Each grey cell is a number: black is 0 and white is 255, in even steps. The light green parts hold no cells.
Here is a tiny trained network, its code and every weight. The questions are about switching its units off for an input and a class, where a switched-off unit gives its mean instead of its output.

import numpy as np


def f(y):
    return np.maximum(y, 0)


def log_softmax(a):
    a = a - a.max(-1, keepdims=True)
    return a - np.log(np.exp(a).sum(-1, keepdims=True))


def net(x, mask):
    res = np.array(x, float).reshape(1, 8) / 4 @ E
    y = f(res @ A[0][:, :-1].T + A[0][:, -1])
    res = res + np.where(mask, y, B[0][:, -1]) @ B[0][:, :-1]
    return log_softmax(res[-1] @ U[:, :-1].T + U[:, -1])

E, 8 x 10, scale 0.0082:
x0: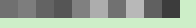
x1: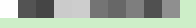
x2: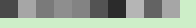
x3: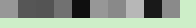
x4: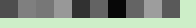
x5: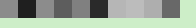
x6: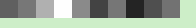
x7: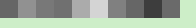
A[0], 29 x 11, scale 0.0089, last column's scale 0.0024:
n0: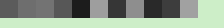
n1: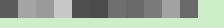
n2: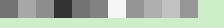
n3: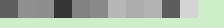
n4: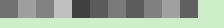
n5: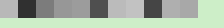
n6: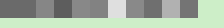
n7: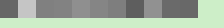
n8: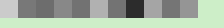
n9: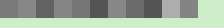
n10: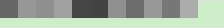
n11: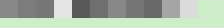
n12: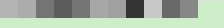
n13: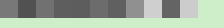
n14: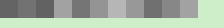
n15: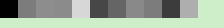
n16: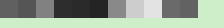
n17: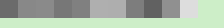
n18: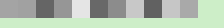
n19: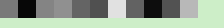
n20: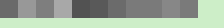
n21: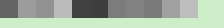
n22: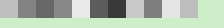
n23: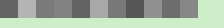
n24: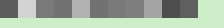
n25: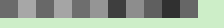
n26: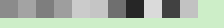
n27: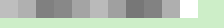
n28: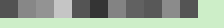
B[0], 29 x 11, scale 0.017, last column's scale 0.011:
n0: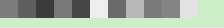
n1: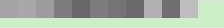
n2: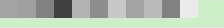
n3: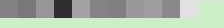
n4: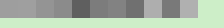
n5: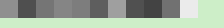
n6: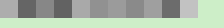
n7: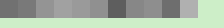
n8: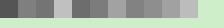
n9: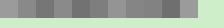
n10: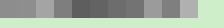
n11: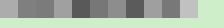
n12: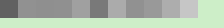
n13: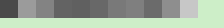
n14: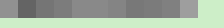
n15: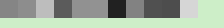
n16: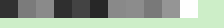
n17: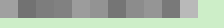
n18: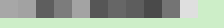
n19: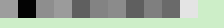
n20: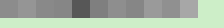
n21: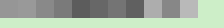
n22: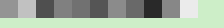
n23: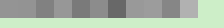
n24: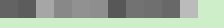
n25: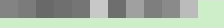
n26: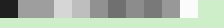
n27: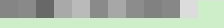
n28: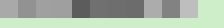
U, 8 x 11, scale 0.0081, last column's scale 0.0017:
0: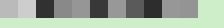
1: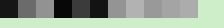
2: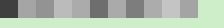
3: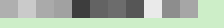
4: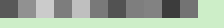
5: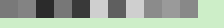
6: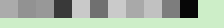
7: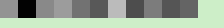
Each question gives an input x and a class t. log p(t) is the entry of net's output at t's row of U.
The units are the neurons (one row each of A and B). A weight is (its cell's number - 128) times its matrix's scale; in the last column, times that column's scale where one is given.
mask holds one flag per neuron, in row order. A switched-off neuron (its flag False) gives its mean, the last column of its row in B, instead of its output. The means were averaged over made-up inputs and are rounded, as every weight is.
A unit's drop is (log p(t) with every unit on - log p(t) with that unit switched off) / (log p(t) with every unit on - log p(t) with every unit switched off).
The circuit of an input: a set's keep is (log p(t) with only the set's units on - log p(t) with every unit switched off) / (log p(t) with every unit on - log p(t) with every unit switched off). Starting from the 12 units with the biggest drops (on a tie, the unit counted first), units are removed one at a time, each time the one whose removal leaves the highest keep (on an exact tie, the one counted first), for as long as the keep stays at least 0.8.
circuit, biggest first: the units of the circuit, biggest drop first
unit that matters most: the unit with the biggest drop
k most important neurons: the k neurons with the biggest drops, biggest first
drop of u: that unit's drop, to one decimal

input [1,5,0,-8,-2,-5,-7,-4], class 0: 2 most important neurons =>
n22, n18
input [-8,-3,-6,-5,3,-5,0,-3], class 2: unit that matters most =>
n26
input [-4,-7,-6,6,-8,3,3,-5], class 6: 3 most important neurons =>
n2, n6, n3
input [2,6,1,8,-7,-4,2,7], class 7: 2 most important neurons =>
n19, n5
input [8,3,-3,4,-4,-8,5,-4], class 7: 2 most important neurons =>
n19, n11
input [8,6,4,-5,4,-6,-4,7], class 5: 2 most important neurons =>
n25, n0
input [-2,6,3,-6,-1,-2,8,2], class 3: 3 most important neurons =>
n28, n1, n11
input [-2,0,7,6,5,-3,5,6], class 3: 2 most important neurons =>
n28, n1
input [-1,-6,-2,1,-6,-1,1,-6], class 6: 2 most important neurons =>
n2, n6
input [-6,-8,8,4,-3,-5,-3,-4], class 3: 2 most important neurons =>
n1, n21
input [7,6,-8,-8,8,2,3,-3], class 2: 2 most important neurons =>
n8, n26
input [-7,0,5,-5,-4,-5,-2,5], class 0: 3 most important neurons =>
n22, n18, n3
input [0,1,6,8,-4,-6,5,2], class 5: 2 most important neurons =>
n0, n25
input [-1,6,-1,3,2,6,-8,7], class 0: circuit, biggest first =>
n22
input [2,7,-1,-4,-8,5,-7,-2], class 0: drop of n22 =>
0.2
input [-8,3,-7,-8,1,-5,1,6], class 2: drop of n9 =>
0.0
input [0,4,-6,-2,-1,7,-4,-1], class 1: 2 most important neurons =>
n16, n13
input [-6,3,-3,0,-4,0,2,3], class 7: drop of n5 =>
0.1
